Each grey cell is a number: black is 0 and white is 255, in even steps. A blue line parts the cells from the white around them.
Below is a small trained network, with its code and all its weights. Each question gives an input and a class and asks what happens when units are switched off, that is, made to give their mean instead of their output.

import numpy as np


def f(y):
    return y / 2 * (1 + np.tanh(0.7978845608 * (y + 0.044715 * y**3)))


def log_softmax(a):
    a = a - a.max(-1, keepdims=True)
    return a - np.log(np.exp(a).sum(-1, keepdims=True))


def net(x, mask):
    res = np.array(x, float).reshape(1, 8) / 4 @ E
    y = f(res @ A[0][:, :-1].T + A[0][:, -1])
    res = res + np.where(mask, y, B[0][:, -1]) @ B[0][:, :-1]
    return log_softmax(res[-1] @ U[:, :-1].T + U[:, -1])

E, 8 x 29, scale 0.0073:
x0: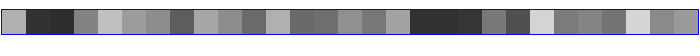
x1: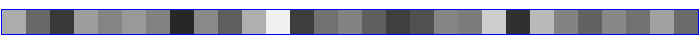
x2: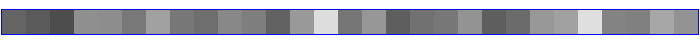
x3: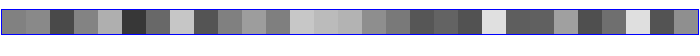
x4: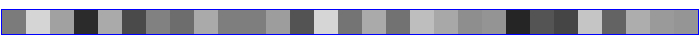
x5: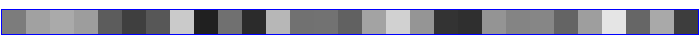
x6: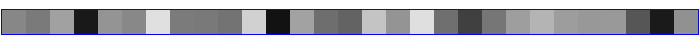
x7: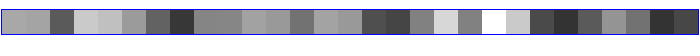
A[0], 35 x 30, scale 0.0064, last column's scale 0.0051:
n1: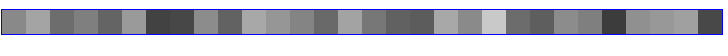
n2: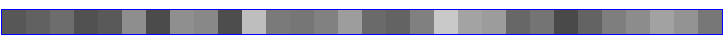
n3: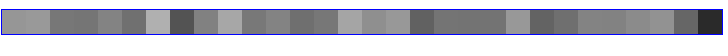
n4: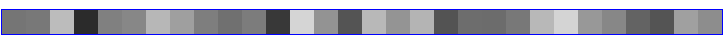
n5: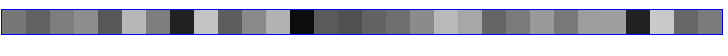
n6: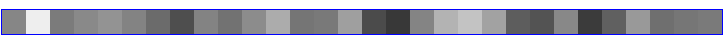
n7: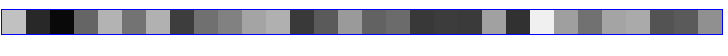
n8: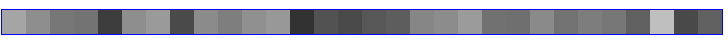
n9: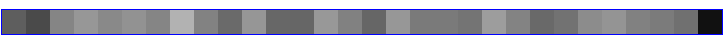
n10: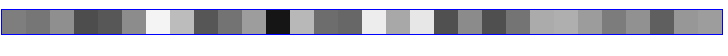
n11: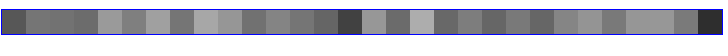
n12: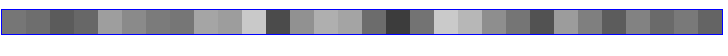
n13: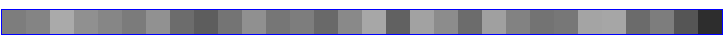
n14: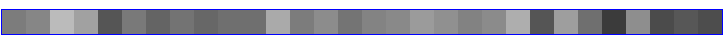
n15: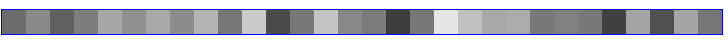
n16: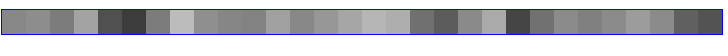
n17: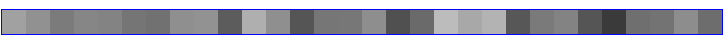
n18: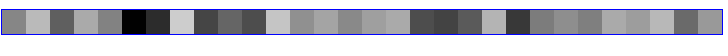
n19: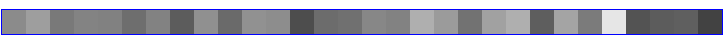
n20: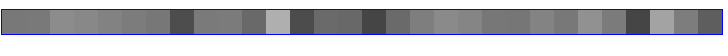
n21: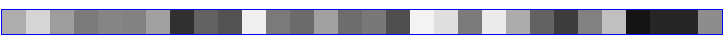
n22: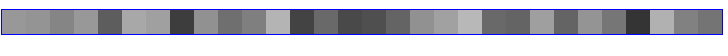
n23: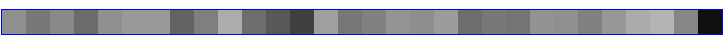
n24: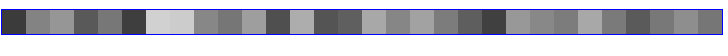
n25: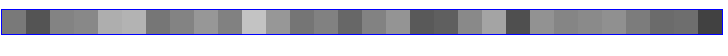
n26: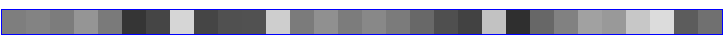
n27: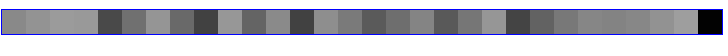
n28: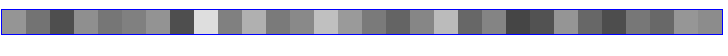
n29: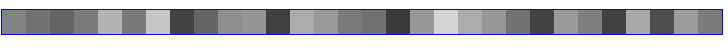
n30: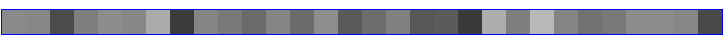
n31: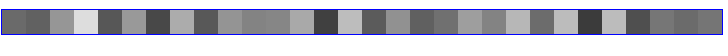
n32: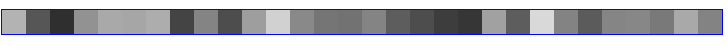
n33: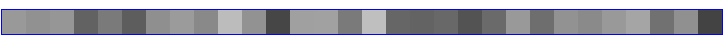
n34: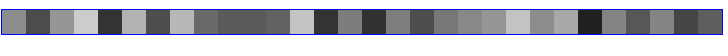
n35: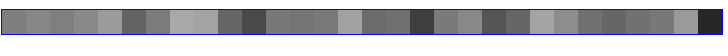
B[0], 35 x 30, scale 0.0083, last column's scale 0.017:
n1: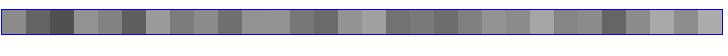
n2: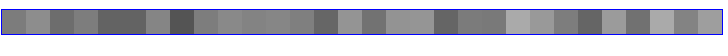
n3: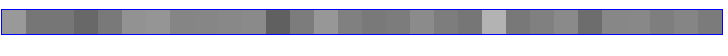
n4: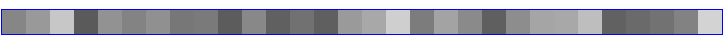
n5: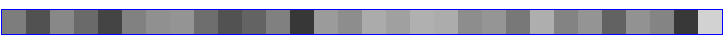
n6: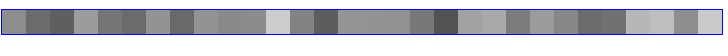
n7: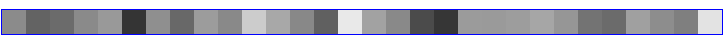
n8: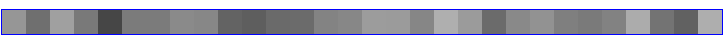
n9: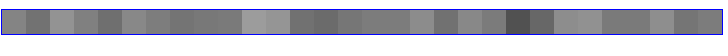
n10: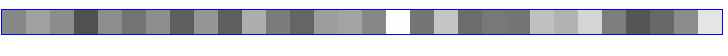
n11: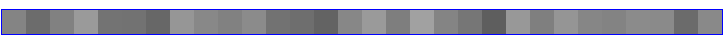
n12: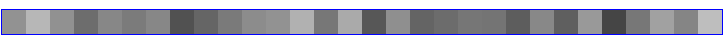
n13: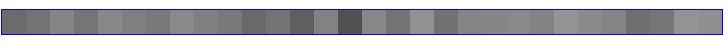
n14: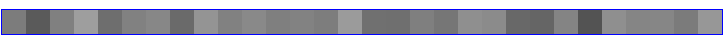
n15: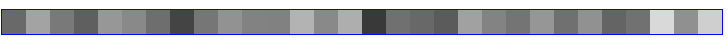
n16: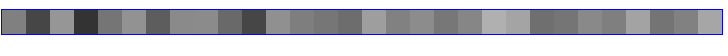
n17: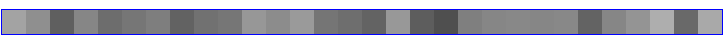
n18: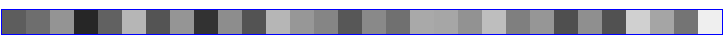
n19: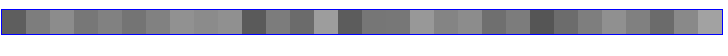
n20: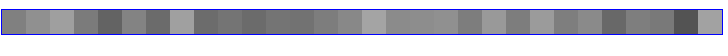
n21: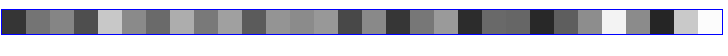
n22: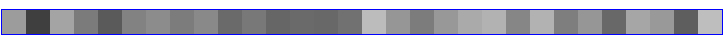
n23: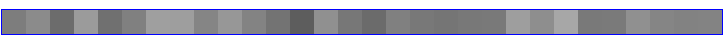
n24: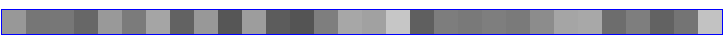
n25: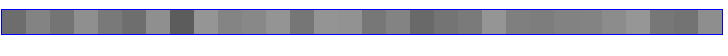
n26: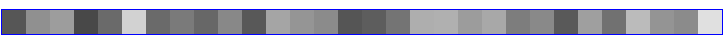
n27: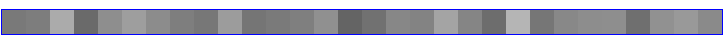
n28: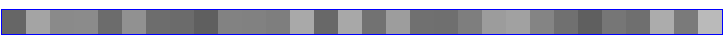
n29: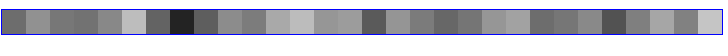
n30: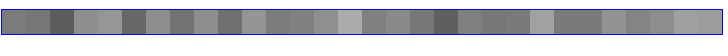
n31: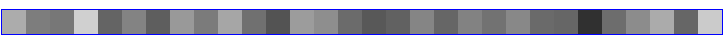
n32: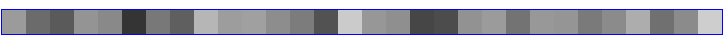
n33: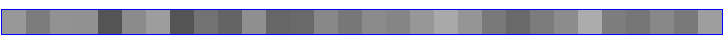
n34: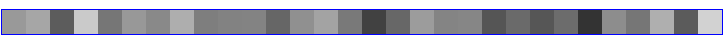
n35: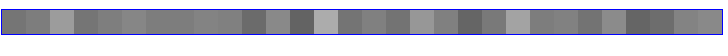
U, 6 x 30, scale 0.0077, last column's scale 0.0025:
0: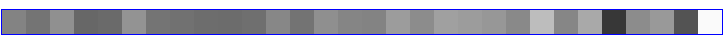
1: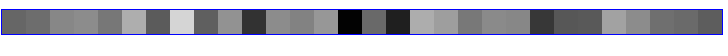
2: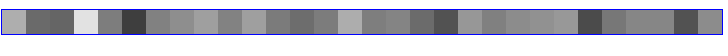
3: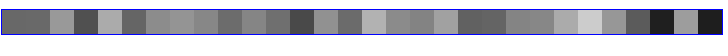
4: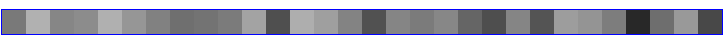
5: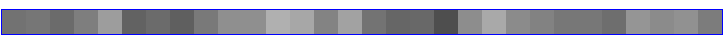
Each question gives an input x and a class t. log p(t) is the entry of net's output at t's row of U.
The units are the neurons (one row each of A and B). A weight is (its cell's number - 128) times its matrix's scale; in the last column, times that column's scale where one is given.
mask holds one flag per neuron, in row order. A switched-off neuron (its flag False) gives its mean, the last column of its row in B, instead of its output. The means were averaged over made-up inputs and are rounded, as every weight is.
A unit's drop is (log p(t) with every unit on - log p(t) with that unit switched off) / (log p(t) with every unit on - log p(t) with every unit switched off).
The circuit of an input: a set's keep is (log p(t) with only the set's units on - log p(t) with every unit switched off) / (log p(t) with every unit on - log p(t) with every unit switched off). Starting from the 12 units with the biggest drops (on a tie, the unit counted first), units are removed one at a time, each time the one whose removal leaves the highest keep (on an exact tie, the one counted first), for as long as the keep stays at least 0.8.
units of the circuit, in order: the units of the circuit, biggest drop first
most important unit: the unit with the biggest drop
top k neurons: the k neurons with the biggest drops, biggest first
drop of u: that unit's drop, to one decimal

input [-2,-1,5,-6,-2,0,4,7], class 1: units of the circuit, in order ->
(n21)
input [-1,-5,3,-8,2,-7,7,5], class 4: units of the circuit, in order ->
(n15, n21)
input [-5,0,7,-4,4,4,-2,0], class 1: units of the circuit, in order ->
(n10, n7, n4)
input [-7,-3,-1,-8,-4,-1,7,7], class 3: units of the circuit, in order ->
(n10, n21)
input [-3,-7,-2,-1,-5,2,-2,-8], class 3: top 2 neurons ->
(n10, n24)
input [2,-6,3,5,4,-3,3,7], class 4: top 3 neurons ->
(n7, n18, n32)
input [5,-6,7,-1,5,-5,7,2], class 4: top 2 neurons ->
(n18, n5)
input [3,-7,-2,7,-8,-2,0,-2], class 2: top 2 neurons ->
(n21, n31)
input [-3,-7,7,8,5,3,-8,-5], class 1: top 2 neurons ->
(n7, n26)
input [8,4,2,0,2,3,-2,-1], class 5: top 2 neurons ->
(n7, n32)
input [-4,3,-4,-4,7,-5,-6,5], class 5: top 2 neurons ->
(n21, n6)
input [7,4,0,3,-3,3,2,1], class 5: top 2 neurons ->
(n18, n26)
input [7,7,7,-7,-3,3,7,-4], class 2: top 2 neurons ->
(n7, n32)
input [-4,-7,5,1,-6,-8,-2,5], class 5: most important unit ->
n10
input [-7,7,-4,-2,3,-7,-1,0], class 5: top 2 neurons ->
(n21, n6)
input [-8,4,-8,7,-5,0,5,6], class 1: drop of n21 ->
0.1
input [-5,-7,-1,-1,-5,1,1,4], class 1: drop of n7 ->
0.2
